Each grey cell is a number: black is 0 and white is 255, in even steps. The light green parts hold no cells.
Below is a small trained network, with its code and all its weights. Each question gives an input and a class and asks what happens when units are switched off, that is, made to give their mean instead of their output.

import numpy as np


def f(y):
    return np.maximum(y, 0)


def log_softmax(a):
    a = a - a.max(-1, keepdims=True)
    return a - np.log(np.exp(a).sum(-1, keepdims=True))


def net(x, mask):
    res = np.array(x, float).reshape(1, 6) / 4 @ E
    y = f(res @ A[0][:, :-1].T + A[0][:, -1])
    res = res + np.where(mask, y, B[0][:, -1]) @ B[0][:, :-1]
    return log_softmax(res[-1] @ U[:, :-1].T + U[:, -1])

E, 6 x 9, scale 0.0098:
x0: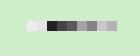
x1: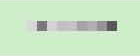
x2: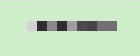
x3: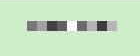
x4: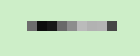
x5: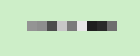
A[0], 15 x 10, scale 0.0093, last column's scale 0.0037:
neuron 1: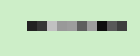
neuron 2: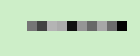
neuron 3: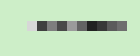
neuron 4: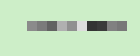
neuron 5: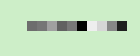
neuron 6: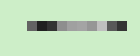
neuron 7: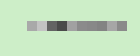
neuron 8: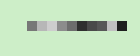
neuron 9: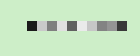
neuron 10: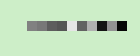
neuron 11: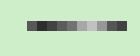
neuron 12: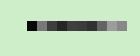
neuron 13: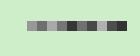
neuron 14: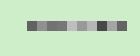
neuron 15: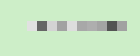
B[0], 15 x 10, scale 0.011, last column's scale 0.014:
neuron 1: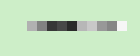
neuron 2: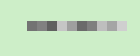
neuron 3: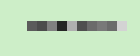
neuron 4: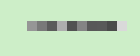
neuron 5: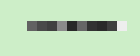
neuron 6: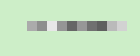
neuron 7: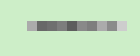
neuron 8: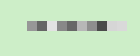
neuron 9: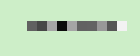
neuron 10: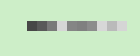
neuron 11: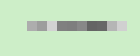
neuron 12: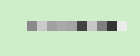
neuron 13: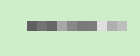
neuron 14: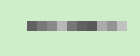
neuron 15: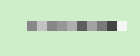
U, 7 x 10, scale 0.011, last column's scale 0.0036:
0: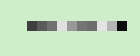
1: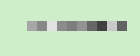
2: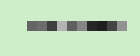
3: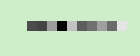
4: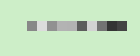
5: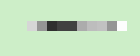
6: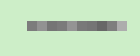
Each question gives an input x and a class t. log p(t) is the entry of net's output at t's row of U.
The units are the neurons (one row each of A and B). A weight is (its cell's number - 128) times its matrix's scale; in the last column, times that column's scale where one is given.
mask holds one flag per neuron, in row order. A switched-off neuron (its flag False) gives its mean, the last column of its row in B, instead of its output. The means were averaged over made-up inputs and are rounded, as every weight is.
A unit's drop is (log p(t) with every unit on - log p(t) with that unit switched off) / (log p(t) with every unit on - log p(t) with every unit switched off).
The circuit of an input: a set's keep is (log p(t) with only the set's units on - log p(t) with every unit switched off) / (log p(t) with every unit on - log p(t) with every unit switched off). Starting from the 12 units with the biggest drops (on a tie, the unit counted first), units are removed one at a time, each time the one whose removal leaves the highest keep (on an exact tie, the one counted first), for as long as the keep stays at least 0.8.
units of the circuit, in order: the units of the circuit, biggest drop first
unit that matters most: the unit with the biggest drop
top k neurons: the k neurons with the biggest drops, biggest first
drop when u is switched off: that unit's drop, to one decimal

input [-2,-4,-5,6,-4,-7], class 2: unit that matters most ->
neuron 5
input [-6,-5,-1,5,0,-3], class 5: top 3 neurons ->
neuron 1; neuron 15; neuron 2
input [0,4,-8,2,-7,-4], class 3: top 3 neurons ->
neuron 9; neuron 6; neuron 11
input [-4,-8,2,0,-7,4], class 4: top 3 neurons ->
neuron 12; neuron 6; neuron 11
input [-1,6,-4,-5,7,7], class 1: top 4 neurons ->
neuron 6; neuron 5; neuron 11; neuron 12
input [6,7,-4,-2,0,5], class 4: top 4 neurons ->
neuron 5; neuron 1; neuron 15; neuron 3
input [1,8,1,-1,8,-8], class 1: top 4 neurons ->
neuron 6; neuron 11; neuron 12; neuron 4
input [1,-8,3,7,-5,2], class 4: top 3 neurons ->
neuron 12; neuron 13; neuron 2
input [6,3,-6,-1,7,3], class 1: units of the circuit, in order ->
neuron 6; neuron 11
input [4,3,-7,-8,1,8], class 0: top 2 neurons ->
neuron 2; neuron 5
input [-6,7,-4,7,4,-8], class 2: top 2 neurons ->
neuron 5; neuron 12
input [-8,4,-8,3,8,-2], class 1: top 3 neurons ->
neuron 6; neuron 11; neuron 3
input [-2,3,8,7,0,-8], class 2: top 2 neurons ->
neuron 5; neuron 9
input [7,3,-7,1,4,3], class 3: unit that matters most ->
neuron 9
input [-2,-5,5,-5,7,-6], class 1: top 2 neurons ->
neuron 11; neuron 6
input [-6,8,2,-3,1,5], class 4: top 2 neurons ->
neuron 15; neuron 5
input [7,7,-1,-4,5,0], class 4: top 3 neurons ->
neuron 15; neuron 1; neuron 8
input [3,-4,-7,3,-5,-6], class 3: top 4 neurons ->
neuron 9; neuron 4; neuron 6; neuron 11
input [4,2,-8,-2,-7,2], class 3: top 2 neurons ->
neuron 9; neuron 6
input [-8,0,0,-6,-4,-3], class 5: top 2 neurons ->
neuron 1; neuron 10
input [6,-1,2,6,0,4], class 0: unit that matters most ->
neuron 1
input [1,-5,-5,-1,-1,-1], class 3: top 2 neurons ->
neuron 9; neuron 15
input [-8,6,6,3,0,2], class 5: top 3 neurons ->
neuron 1; neuron 9; neuron 12
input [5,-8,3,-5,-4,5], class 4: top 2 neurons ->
neuron 12; neuron 5
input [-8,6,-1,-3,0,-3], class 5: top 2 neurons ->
neuron 1; neuron 12
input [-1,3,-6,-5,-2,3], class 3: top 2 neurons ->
neuron 9; neuron 10
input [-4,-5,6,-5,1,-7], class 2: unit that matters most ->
neuron 5
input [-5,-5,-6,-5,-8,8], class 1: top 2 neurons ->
neuron 8; neuron 5
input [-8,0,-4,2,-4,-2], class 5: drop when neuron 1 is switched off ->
1.2
